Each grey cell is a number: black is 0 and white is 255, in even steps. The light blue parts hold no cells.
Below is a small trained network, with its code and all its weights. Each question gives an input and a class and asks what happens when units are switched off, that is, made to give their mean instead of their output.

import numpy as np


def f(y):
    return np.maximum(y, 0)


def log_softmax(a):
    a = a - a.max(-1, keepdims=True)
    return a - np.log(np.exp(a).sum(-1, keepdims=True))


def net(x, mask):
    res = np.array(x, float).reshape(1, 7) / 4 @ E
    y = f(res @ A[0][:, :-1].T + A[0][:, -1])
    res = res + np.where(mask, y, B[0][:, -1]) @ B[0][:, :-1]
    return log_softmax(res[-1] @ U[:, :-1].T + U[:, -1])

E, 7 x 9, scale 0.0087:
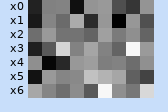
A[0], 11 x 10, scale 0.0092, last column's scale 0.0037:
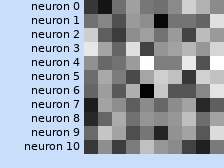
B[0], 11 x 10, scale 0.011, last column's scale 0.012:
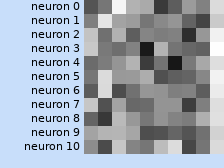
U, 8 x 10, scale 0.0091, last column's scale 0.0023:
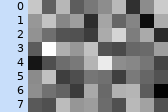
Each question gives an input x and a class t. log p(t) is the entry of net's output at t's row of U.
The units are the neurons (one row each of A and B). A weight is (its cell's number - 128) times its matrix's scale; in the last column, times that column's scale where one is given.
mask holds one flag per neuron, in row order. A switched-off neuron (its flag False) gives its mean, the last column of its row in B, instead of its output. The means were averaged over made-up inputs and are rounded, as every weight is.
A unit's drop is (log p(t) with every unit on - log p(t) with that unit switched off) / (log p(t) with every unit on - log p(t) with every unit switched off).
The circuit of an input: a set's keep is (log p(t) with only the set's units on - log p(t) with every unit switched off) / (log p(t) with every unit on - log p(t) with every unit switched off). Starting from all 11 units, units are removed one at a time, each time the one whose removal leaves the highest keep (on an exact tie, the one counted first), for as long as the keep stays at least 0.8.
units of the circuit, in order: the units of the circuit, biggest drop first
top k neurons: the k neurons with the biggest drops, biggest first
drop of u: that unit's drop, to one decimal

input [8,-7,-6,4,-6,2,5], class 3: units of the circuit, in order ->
[neuron 5]
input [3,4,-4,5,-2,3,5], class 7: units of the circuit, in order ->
[neuron 8; neuron 1]
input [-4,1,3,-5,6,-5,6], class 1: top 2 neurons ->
[neuron 3; neuron 6]
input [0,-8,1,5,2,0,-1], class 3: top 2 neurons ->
[neuron 10; neuron 7]
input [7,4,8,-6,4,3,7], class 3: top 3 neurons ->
[neuron 5; neuron 6; neuron 3]
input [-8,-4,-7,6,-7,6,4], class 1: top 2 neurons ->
[neuron 3; neuron 0]
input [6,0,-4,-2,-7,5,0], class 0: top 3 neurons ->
[neuron 10; neuron 7; neuron 0]
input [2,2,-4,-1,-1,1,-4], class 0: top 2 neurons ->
[neuron 6; neuron 5]
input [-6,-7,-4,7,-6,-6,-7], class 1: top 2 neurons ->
[neuron 3; neuron 5]
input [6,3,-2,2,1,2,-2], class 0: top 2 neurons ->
[neuron 7; neuron 10]
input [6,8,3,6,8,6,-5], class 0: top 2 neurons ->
[neuron 7; neuron 10]
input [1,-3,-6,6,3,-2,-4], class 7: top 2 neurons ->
[neuron 5; neuron 6]
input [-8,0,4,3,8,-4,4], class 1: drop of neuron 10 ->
0.3
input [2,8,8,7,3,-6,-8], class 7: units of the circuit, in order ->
[neuron 8]
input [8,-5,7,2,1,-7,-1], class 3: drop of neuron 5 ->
0.2
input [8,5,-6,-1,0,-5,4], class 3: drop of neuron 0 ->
-0.1
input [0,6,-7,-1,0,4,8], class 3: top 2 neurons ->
[neuron 3; neuron 6]
